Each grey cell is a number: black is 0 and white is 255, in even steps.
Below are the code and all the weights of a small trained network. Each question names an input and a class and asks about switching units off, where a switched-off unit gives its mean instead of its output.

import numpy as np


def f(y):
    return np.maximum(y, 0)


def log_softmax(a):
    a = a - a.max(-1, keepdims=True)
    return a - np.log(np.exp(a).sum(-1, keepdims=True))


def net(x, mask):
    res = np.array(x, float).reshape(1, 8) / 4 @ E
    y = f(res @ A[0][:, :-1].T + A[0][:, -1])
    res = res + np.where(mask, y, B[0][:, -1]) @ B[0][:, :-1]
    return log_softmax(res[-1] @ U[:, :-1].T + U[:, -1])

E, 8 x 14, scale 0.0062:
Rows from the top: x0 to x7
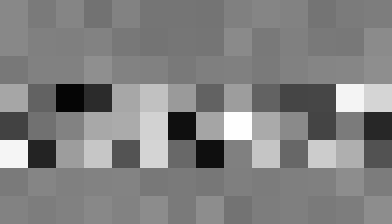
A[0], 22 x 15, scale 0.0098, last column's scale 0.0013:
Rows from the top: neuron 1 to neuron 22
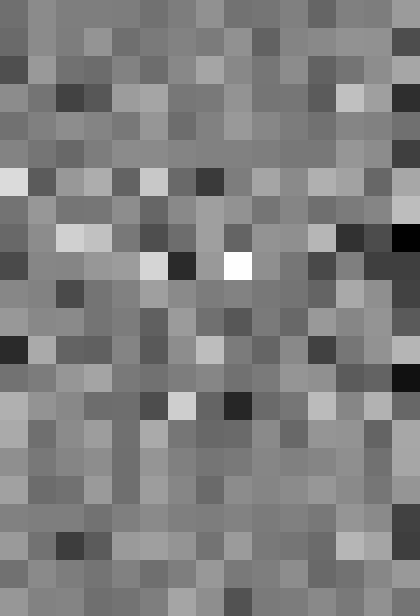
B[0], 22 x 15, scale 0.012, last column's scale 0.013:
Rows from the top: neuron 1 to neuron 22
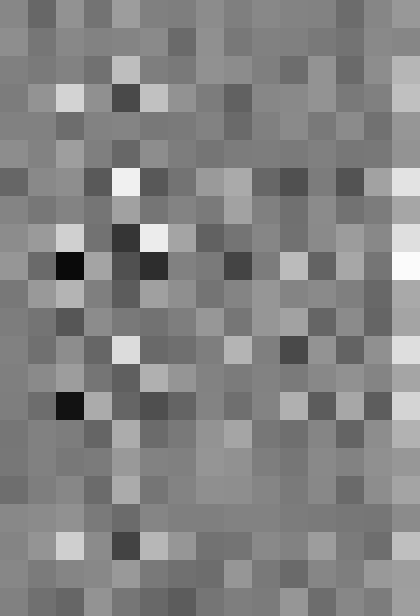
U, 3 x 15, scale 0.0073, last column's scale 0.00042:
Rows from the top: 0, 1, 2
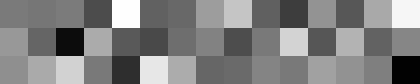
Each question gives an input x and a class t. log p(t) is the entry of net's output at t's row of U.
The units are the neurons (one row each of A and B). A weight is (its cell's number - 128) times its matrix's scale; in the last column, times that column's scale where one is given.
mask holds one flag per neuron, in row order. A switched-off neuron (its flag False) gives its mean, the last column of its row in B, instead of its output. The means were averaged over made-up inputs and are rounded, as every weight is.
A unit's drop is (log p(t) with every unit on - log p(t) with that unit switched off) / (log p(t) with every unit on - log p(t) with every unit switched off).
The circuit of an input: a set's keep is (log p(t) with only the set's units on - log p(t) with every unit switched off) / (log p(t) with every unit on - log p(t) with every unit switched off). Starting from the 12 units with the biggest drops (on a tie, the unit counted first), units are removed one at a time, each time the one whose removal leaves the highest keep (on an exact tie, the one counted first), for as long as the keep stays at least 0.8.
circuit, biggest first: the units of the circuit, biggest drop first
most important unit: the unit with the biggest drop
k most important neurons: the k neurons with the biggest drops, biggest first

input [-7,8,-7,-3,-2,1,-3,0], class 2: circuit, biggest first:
(neuron 10; neuron 13)
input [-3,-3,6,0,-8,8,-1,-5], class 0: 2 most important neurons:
(neuron 7; neuron 10)
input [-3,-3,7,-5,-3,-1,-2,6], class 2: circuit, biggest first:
(neuron 9)
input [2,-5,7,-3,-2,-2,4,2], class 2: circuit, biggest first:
(neuron 10; neuron 7)
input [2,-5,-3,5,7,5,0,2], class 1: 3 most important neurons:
(neuron 10; neuron 13; neuron 9)
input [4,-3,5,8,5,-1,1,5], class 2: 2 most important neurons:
(neuron 4; neuron 20)
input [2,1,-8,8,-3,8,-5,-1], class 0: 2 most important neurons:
(neuron 7; neuron 9)
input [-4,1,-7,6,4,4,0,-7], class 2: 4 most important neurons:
(neuron 4; neuron 20; neuron 13; neuron 15)
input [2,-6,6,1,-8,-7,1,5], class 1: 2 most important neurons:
(neuron 15; neuron 7)
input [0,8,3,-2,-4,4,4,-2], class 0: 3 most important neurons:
(neuron 10; neuron 7; neuron 16)
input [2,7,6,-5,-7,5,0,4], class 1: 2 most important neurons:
(neuron 15; neuron 13)
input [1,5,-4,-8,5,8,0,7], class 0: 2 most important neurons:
(neuron 7; neuron 16)
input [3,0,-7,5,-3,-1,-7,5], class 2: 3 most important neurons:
(neuron 10; neuron 20; neuron 4)
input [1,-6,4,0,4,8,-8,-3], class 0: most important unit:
neuron 7
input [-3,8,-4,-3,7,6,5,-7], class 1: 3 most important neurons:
(neuron 10; neuron 13; neuron 3)
